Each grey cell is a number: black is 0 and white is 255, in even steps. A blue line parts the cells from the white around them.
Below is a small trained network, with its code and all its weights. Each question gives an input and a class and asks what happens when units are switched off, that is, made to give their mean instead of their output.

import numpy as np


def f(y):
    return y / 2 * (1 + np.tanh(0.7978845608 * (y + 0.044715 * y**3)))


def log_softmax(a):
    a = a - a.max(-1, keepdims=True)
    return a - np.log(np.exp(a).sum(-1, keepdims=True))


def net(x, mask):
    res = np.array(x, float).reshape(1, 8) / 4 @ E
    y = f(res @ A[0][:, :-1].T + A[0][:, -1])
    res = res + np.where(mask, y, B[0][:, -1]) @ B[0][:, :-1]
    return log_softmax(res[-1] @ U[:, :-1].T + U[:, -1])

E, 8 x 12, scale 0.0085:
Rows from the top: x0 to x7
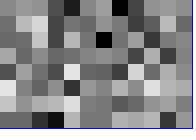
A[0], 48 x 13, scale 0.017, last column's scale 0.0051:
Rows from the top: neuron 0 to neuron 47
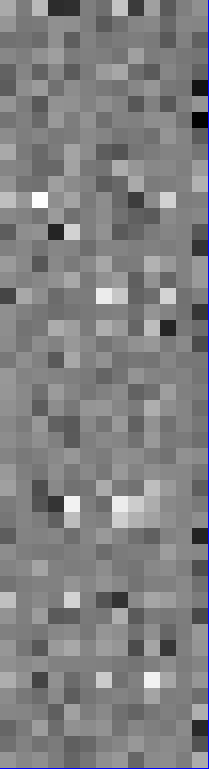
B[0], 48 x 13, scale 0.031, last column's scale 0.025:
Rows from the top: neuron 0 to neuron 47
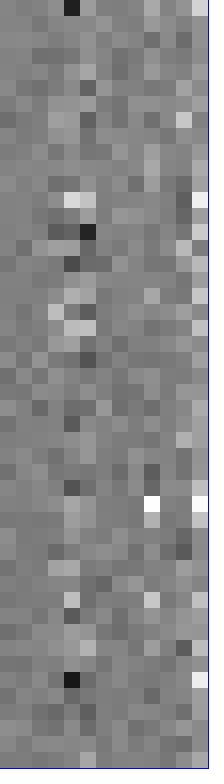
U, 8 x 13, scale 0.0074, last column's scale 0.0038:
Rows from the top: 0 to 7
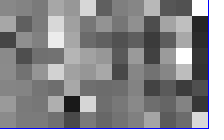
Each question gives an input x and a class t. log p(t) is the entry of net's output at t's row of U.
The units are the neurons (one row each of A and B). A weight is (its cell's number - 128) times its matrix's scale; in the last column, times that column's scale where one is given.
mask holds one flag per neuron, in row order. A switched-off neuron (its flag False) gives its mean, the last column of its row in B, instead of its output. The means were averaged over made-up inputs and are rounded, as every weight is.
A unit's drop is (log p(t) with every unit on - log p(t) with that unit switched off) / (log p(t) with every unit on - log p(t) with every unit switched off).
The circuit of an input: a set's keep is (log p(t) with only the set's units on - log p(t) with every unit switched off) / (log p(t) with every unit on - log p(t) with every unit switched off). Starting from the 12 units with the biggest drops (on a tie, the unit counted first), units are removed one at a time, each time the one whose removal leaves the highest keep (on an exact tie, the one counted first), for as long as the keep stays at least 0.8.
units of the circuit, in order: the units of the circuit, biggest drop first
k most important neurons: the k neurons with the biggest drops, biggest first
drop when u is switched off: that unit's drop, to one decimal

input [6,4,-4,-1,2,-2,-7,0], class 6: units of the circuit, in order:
(neuron 31; neuron 37)
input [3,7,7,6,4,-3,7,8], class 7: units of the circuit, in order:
(neuron 14)
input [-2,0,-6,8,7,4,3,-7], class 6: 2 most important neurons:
(neuron 42; neuron 31)
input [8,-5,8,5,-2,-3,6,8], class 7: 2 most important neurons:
(neuron 14; neuron 12)
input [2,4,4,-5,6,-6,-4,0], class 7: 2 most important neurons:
(neuron 12; neuron 20)
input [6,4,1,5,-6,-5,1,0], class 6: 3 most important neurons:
(neuron 0; neuron 31; neuron 37)
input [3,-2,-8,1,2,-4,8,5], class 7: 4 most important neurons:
(neuron 42; neuron 12; neuron 37; neuron 0)
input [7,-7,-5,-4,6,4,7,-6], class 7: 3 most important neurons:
(neuron 37; neuron 42; neuron 0)
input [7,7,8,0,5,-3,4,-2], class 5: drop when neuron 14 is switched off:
0.2
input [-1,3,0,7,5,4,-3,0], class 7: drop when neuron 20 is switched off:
0.1
